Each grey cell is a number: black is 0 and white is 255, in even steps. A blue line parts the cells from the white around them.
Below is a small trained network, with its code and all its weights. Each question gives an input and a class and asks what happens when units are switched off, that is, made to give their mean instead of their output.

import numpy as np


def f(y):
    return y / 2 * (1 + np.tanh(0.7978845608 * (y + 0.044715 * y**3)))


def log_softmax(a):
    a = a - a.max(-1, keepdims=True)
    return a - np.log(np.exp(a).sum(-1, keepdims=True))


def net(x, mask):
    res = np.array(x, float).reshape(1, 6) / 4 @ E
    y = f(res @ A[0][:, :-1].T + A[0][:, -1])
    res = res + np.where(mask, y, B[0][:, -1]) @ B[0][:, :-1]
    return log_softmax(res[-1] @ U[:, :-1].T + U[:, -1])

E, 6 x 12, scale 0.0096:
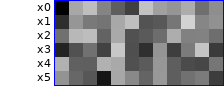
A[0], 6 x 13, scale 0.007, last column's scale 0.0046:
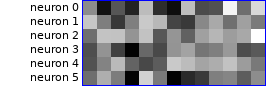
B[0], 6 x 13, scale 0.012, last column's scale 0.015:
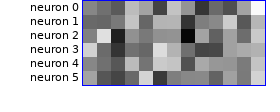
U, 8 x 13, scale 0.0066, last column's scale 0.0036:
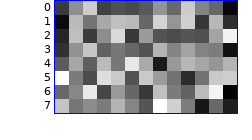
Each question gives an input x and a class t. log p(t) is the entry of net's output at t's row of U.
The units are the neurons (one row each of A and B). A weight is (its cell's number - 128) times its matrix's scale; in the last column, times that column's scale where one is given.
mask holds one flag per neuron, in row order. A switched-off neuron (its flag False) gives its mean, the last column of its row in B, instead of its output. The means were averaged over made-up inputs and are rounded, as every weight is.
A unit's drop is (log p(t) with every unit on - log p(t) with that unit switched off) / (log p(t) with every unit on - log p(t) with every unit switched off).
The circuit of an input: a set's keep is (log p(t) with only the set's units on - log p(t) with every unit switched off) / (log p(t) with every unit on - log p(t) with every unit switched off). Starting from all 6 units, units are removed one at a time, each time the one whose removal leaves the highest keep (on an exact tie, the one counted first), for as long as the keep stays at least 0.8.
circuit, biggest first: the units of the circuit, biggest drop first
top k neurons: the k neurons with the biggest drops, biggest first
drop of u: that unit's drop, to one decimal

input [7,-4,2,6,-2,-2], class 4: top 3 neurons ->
[neuron 4; neuron 5; neuron 2]
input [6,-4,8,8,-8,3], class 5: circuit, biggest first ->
[neuron 3]
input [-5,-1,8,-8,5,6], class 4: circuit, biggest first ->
[neuron 0; neuron 1]
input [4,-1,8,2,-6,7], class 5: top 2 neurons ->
[neuron 3; neuron 5]
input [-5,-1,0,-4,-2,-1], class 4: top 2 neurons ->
[neuron 0; neuron 5]
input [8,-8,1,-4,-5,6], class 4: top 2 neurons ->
[neuron 0; neuron 4]
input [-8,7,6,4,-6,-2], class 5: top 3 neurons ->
[neuron 5; neuron 0; neuron 1]
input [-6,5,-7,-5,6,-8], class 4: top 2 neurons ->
[neuron 1; neuron 0]
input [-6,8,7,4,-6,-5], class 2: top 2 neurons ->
[neuron 5; neuron 4]
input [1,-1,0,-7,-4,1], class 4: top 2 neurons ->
[neuron 0; neuron 5]
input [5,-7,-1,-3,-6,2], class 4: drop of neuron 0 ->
0.1
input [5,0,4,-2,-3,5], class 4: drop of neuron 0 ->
0.2
